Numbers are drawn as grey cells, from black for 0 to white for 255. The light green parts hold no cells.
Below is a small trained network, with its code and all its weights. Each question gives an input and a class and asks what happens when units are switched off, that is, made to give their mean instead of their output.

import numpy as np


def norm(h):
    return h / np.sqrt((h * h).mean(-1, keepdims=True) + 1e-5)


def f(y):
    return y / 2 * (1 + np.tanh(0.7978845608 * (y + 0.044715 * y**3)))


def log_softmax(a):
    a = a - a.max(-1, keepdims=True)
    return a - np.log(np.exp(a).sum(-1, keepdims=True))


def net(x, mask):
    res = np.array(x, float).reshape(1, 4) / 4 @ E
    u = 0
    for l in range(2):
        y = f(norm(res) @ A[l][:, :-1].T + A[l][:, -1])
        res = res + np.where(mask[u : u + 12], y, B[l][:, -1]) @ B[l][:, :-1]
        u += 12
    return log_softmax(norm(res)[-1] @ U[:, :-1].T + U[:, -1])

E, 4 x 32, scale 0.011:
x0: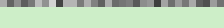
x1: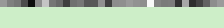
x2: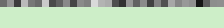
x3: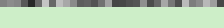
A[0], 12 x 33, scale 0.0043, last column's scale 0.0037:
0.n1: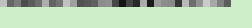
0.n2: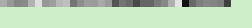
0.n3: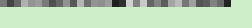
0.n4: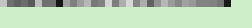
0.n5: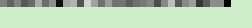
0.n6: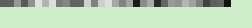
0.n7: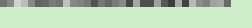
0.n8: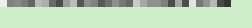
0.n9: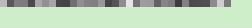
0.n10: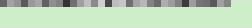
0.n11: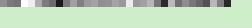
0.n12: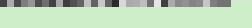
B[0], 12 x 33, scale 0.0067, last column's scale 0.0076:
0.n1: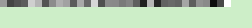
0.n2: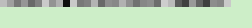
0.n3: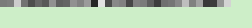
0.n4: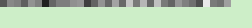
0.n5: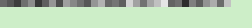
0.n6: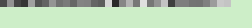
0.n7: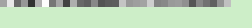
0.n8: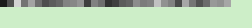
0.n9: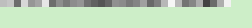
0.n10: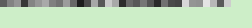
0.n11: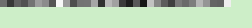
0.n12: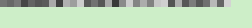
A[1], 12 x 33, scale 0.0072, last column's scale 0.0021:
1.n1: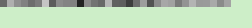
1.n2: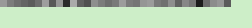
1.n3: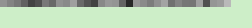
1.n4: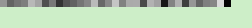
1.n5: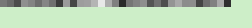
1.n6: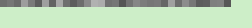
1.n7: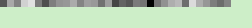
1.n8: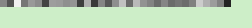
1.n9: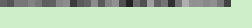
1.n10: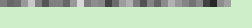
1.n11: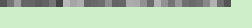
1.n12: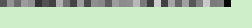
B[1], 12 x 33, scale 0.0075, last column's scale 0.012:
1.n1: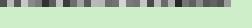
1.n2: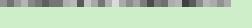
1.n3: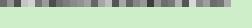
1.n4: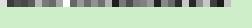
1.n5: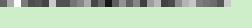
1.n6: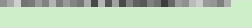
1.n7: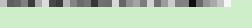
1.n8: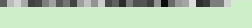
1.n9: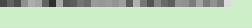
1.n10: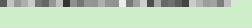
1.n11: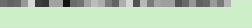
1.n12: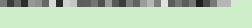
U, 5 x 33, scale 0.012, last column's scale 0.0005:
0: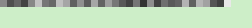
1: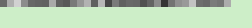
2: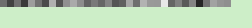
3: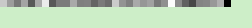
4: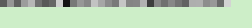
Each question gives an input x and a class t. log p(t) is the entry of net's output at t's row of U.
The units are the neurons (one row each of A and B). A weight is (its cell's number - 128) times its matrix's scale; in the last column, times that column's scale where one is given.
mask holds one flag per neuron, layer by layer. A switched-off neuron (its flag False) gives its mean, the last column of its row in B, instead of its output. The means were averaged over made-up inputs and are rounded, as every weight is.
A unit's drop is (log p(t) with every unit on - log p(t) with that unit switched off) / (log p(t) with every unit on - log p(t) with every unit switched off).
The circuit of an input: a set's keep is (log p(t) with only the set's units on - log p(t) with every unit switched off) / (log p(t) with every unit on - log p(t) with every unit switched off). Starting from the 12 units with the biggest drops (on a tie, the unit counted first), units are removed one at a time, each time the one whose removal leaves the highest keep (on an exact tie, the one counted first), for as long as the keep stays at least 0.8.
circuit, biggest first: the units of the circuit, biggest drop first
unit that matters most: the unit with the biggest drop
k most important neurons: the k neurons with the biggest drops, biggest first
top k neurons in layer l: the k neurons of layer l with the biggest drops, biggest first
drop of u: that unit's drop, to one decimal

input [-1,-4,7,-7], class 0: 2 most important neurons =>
0.n11, 1.n4
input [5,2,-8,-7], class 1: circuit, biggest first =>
1.n8
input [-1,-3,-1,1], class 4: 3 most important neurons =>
0.n7, 1.n7, 1.n10
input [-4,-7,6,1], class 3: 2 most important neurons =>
1.n7, 1.n8
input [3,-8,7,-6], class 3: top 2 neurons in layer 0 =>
0.n2, 0.n1
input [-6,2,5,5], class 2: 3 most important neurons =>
1.n12, 0.n12, 0.n11
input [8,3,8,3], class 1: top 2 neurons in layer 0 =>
0.n3, 0.n12
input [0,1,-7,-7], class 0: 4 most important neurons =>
1.n4, 0.n10, 0.n3, 1.n5
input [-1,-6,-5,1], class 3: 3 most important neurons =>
1.n7, 0.n3, 1.n5
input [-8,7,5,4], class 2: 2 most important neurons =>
1.n12, 0.n12
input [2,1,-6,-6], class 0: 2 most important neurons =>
1.n4, 0.n10
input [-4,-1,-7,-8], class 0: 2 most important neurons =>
1.n4, 0.n10
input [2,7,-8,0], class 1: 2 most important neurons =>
1.n8, 1.n7
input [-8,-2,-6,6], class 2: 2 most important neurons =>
1.n12, 0.n11
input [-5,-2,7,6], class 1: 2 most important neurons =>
1.n5, 0.n11
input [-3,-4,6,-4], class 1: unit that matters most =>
0.n3
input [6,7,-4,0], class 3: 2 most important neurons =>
0.n9, 0.n12
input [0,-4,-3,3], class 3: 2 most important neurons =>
0.n11, 1.n7
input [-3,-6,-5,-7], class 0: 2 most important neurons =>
1.n4, 0.n9
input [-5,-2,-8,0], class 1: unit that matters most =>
1.n8
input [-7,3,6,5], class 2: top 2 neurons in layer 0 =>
0.n12, 0.n11
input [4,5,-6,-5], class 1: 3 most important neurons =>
1.n8, 0.n1, 1.n7
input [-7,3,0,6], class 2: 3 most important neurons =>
1.n12, 0.n12, 0.n11
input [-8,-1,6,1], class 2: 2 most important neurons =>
1.n12, 0.n12
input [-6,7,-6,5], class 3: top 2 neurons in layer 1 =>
1.n5, 1.n2
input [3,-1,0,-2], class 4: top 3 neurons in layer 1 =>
1.n7, 1.n12, 1.n11
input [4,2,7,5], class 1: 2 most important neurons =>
1.n5, 0.n11
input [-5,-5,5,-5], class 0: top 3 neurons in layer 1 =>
1.n4, 1.n8, 1.n7
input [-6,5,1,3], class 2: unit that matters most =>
1.n12
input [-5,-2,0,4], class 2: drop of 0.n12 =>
0.4
